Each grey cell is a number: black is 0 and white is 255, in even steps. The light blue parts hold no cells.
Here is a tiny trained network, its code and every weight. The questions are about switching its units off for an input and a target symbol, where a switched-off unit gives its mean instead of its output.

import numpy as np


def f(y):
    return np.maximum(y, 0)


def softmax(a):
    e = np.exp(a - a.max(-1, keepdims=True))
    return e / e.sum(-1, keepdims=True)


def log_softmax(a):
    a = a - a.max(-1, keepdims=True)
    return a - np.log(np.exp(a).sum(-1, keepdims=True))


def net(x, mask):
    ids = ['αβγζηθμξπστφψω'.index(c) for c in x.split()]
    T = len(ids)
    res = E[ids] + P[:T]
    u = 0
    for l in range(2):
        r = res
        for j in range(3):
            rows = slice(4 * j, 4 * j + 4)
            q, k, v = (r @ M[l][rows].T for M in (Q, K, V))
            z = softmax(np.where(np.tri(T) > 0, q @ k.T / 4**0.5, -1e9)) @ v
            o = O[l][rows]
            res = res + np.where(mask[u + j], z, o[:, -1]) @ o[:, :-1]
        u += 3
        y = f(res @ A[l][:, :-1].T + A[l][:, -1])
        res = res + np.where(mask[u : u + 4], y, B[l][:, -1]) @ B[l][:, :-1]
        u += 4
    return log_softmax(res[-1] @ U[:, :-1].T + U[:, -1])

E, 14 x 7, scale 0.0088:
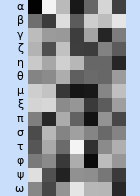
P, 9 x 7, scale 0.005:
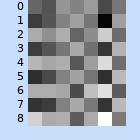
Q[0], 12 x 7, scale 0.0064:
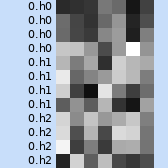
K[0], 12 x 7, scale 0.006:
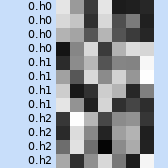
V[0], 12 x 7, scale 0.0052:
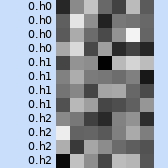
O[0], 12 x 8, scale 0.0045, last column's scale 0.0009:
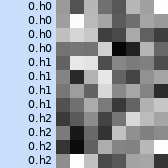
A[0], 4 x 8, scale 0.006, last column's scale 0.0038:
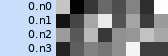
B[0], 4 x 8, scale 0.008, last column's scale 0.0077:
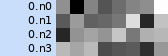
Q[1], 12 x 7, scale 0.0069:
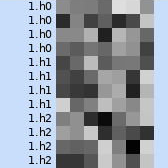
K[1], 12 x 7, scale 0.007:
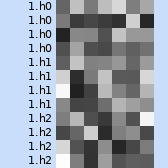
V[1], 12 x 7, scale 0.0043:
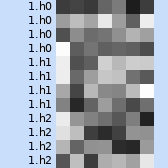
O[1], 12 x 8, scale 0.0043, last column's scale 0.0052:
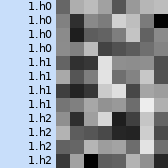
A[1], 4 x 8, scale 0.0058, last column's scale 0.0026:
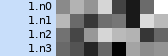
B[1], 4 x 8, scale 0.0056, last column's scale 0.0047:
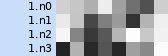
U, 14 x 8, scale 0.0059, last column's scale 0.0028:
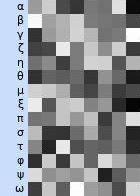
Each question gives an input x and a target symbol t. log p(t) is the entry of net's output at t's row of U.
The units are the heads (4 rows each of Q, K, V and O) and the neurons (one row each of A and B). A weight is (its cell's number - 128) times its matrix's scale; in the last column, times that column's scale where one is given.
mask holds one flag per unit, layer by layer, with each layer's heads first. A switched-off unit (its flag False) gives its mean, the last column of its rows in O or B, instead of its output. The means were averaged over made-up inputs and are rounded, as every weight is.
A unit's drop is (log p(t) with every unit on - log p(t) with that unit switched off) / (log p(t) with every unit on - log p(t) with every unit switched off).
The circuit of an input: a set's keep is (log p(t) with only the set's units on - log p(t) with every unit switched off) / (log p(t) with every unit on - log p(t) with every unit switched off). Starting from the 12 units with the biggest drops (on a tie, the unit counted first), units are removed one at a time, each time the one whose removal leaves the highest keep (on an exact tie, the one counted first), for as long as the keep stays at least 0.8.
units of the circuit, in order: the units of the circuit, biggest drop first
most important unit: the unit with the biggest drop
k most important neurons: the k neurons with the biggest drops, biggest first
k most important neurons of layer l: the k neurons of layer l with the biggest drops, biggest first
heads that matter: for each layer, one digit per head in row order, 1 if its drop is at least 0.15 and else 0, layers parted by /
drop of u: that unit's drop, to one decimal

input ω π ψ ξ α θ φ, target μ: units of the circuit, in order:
[1.h1; 0.n0; 0.h0]
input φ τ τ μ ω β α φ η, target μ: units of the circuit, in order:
[1.h1; 0.h2]
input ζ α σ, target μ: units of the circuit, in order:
[1.h1; 0.n0; 0.h0]
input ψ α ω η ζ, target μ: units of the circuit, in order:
[1.h1; 0.h2; 0.n0]
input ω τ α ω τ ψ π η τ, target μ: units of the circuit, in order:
[1.h1; 0.h0; 0.n0]
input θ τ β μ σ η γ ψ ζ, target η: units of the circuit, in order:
[0.n2; 1.h2; 0.h0]
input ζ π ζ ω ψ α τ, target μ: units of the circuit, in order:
[1.h1; 0.n0; 0.h0; 0.n2]
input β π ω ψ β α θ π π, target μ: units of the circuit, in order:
[1.h1; 0.n3; 0.h0]
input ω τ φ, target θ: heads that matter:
100 / 000
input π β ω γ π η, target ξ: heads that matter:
000 / 001
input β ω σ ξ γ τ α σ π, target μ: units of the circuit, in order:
[1.h1; 0.h2]
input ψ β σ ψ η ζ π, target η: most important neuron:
[0.n2]
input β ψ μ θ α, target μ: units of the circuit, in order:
[0.n3; 1.h1]
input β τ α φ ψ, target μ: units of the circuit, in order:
[1.h1; 0.h2]
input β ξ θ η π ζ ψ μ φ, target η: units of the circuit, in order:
[0.h0; 0.n2; 1.h2]
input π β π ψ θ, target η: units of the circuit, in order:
[0.h0; 1.h2; 0.n2; 1.h0]
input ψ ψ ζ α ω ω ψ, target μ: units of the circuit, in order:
[0.h2; 1.h1; 0.n0]
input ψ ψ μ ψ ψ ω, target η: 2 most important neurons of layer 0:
[0.n1; 0.n3]
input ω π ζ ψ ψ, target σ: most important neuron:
[0.n0]
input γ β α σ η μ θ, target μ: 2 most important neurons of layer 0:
[0.n0; 0.n3]
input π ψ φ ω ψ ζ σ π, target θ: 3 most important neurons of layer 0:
[0.n1; 0.n0; 0.n2]
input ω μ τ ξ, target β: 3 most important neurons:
[1.n0; 0.n2; 0.n0]
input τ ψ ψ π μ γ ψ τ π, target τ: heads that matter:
001 / 001
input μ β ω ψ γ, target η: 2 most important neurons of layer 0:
[0.n2; 0.n0]
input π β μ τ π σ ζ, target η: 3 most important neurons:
[0.n2; 0.n0; 1.n2]
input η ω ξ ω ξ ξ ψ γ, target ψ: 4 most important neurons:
[1.n1; 0.n1; 1.n0; 0.n2]
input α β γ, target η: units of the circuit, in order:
[0.n2; 1.h0; 1.h2; 0.h0]
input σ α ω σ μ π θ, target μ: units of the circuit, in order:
[1.h1; 0.h2]
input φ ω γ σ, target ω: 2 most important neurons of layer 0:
[0.n0; 0.n1]
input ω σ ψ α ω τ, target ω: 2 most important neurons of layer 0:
[0.n1; 0.n0]
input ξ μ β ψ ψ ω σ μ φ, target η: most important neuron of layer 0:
[0.n2]
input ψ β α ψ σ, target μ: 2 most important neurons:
[0.n3; 0.n0]
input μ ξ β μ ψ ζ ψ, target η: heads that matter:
010 / 101
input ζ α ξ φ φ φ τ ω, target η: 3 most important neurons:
[0.n1; 1.n2; 0.n0]
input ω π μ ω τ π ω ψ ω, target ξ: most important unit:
0.n3
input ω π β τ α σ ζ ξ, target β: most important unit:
1.n0
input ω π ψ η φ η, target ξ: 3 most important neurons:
[1.n0; 0.n1; 0.n2]
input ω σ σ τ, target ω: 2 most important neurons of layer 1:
[1.n0; 1.n2]
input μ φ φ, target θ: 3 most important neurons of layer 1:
[1.n3; 1.n2; 1.n0]
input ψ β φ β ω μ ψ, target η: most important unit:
1.h2
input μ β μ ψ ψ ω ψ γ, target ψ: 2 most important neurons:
[1.n1; 0.n1]
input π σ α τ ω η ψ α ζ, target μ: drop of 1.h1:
0.7
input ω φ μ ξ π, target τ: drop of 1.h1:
-0.1
